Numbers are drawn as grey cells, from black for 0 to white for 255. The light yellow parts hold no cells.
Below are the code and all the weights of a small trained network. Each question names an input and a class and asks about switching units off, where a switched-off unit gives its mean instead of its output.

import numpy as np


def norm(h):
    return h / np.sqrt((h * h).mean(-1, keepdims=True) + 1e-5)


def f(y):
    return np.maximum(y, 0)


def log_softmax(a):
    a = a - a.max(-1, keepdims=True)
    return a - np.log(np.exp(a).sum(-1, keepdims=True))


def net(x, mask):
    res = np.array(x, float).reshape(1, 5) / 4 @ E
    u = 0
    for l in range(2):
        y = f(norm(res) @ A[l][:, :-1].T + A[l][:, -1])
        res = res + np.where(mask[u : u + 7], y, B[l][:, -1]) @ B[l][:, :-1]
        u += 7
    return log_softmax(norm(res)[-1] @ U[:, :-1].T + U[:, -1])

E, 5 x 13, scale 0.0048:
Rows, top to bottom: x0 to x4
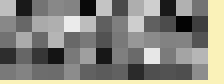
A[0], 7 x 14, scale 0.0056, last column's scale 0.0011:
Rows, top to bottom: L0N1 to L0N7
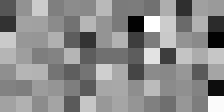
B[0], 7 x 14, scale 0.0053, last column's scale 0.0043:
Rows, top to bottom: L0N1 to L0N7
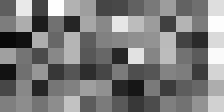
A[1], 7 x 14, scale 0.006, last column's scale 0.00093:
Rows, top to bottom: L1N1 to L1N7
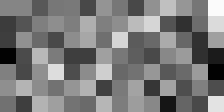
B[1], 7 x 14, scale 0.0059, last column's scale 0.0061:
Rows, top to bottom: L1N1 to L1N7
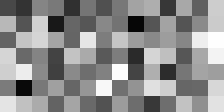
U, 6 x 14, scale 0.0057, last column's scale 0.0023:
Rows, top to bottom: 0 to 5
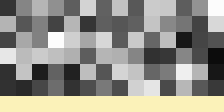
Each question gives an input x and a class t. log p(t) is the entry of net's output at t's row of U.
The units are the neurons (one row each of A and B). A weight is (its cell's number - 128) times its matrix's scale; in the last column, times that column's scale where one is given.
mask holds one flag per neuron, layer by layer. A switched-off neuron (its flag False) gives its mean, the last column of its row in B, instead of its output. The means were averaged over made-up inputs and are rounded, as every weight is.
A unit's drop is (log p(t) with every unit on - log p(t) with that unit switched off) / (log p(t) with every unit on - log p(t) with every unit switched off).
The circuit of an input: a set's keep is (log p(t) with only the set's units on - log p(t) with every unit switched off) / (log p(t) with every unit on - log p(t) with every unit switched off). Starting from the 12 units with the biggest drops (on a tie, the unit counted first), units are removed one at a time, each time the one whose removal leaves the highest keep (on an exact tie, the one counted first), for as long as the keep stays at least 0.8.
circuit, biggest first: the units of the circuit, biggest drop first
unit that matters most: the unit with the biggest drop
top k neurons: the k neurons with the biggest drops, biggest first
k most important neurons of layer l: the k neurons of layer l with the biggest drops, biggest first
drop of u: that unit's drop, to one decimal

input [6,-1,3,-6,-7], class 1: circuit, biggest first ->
(L1N4 L0N5 L0N6)
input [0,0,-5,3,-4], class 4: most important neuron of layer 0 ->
(L0N2)
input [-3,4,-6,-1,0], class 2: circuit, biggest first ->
(L0N1 L1N4)
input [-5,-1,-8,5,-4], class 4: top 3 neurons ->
(L0N2 L1N4 L0N3)
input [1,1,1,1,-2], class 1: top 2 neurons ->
(L0N1 L1N2)
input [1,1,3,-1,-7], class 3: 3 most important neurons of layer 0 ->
(L0N3 L0N5 L0N4)
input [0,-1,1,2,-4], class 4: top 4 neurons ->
(L0N2 L1N6 L1N4 L0N3)
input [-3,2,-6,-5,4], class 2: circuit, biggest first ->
(L0N1 L1N6)
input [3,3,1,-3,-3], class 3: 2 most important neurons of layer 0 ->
(L0N3 L0N5)
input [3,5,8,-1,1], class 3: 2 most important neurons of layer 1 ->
(L1N7 L1N4)
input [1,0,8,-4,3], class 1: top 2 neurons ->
(L1N4 L0N2)
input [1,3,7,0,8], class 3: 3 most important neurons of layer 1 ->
(L1N4 L1N7 L1N1)
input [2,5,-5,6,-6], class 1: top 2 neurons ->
(L1N2 L1N3)
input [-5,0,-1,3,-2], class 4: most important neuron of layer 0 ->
(L0N2)
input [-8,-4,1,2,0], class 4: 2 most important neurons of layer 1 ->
(L1N4 L1N2)
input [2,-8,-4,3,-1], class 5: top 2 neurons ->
(L0N4 L1N1)
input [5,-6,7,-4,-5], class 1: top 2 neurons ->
(L1N4 L0N3)
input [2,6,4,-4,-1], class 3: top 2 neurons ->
(L1N7 L0N4)
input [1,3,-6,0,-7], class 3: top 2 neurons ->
(L0N4 L1N4)
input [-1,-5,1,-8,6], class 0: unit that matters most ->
L1N3
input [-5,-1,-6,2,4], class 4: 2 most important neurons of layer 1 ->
(L1N4 L1N2)
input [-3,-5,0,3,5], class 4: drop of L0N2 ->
0.5
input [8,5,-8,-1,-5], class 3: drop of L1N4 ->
0.2
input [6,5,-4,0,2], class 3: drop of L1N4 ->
0.2
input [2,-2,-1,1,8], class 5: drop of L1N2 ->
0.1
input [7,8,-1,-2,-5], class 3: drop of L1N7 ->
0.2
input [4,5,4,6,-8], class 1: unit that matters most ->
L1N2
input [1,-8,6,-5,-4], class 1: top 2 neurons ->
(L1N4 L0N2)
